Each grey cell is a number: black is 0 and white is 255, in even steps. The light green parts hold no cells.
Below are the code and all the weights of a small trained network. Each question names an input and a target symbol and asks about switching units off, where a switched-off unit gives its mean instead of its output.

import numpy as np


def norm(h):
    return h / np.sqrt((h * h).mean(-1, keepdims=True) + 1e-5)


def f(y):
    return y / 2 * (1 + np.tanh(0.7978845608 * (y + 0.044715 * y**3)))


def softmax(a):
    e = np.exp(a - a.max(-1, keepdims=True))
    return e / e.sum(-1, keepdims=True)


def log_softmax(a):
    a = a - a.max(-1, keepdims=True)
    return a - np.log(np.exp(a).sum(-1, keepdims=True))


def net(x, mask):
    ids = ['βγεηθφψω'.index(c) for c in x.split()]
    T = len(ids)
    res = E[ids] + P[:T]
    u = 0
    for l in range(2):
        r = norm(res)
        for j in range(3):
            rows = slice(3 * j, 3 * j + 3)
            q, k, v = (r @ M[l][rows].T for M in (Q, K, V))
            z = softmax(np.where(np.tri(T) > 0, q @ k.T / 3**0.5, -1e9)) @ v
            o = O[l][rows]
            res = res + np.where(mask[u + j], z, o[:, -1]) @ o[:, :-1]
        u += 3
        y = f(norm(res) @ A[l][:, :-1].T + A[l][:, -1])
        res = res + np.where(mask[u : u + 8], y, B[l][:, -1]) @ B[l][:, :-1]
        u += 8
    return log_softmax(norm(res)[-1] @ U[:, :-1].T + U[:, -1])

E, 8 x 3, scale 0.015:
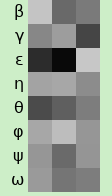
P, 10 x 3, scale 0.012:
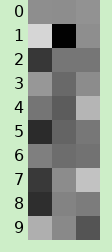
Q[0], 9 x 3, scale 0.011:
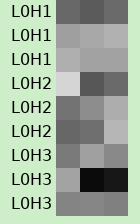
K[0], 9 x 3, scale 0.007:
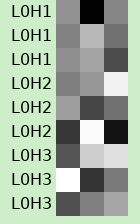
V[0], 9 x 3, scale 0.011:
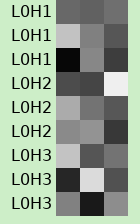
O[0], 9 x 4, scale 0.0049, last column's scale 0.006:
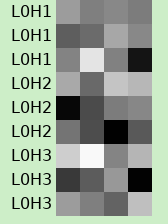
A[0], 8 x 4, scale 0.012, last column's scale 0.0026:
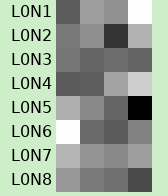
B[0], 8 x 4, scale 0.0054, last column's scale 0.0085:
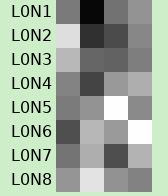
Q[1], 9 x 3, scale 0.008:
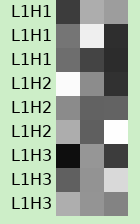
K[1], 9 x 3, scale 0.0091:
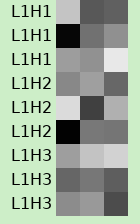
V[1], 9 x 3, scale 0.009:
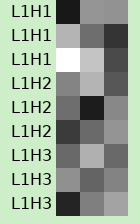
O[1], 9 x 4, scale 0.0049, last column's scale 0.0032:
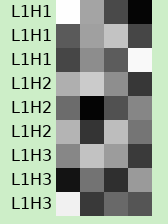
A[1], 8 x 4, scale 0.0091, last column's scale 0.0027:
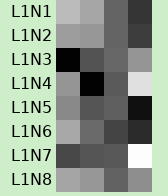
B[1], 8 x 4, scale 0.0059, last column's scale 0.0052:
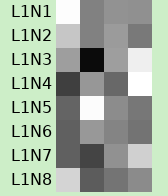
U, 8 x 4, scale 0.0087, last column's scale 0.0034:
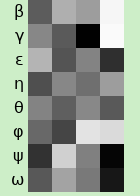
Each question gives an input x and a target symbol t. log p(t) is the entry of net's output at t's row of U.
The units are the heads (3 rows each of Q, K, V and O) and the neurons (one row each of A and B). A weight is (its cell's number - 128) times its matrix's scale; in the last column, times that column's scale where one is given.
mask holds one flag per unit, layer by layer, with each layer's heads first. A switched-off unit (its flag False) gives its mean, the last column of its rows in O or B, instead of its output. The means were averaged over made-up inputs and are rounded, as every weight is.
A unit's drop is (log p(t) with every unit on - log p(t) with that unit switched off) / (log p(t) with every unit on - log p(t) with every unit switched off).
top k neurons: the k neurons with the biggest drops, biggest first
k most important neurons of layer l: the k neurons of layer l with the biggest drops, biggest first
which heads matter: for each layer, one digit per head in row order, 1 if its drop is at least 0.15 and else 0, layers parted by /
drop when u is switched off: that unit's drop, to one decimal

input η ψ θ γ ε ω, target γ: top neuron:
[L0N2]
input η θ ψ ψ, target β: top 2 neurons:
[L0N6 L1N3]
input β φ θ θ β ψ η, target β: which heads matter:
001 / 000
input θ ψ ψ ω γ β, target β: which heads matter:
000 / 000
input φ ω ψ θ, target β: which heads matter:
001 / 000
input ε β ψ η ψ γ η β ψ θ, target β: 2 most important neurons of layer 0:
[L0N6 L0N5]
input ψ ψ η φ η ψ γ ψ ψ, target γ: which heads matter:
010 / 000
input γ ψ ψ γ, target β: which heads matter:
010 / 000
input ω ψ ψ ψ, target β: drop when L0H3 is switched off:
0.9
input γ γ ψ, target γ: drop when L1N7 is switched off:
-0.1
